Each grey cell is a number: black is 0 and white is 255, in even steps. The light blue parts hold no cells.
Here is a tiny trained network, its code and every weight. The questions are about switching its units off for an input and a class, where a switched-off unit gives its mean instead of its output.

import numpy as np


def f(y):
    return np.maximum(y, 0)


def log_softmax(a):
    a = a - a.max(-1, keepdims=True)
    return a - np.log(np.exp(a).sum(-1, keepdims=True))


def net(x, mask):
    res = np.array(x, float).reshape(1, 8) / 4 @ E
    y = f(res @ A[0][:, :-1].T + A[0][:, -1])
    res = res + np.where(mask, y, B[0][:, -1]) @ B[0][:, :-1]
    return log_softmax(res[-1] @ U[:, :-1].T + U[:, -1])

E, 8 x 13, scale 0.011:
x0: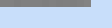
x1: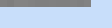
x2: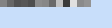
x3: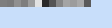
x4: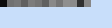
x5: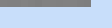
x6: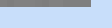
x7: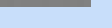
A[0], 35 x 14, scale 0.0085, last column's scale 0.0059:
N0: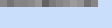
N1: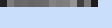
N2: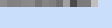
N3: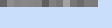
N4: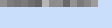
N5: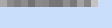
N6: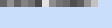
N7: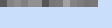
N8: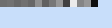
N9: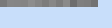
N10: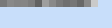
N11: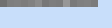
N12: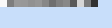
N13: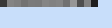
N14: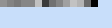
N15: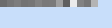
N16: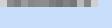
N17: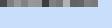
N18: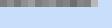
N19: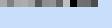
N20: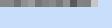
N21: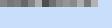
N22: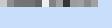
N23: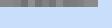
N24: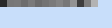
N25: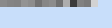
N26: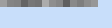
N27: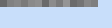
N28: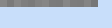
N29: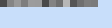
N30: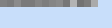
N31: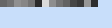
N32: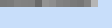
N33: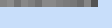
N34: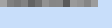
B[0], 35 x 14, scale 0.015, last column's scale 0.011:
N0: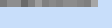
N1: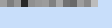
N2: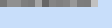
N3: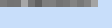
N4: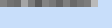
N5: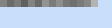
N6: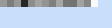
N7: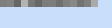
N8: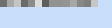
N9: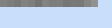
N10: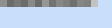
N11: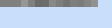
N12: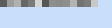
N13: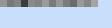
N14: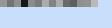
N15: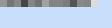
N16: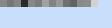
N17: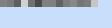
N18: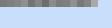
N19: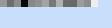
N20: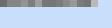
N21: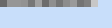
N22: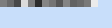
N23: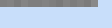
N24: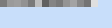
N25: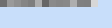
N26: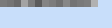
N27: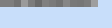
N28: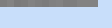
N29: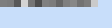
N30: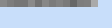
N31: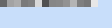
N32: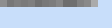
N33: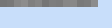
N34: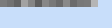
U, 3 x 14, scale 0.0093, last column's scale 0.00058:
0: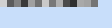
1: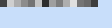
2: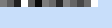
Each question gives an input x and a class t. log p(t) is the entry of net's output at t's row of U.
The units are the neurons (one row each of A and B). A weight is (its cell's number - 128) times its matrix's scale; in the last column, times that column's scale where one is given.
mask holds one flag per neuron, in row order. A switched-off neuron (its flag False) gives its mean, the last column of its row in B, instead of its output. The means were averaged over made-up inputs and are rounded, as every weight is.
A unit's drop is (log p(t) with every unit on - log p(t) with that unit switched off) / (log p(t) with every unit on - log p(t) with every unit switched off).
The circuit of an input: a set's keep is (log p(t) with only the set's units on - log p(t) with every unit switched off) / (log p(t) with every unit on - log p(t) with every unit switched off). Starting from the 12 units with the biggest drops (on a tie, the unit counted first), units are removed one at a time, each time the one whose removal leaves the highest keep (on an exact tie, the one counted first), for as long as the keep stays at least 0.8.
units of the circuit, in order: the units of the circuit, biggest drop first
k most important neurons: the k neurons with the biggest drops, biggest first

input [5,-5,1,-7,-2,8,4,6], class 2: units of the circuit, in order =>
(N22)
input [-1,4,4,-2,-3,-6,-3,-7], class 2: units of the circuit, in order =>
(N22, N19)
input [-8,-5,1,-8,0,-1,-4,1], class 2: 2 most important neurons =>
(N22, N19)
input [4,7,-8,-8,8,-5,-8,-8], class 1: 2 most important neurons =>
(N31, N24)
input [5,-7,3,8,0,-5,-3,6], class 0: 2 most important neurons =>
(N14, N31)
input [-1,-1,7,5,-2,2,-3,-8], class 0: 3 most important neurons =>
(N14, N15, N31)
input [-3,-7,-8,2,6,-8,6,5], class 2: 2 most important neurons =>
(N29, N17)
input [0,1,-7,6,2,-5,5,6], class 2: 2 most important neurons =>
(N29, N17)
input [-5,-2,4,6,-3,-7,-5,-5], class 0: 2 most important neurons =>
(N14, N31)
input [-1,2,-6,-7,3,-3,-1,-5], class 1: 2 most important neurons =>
(N31, N25)
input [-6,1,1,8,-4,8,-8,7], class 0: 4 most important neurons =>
(N14, N31, N16, N24)
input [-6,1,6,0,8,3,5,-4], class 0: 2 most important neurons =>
(N1, N15)
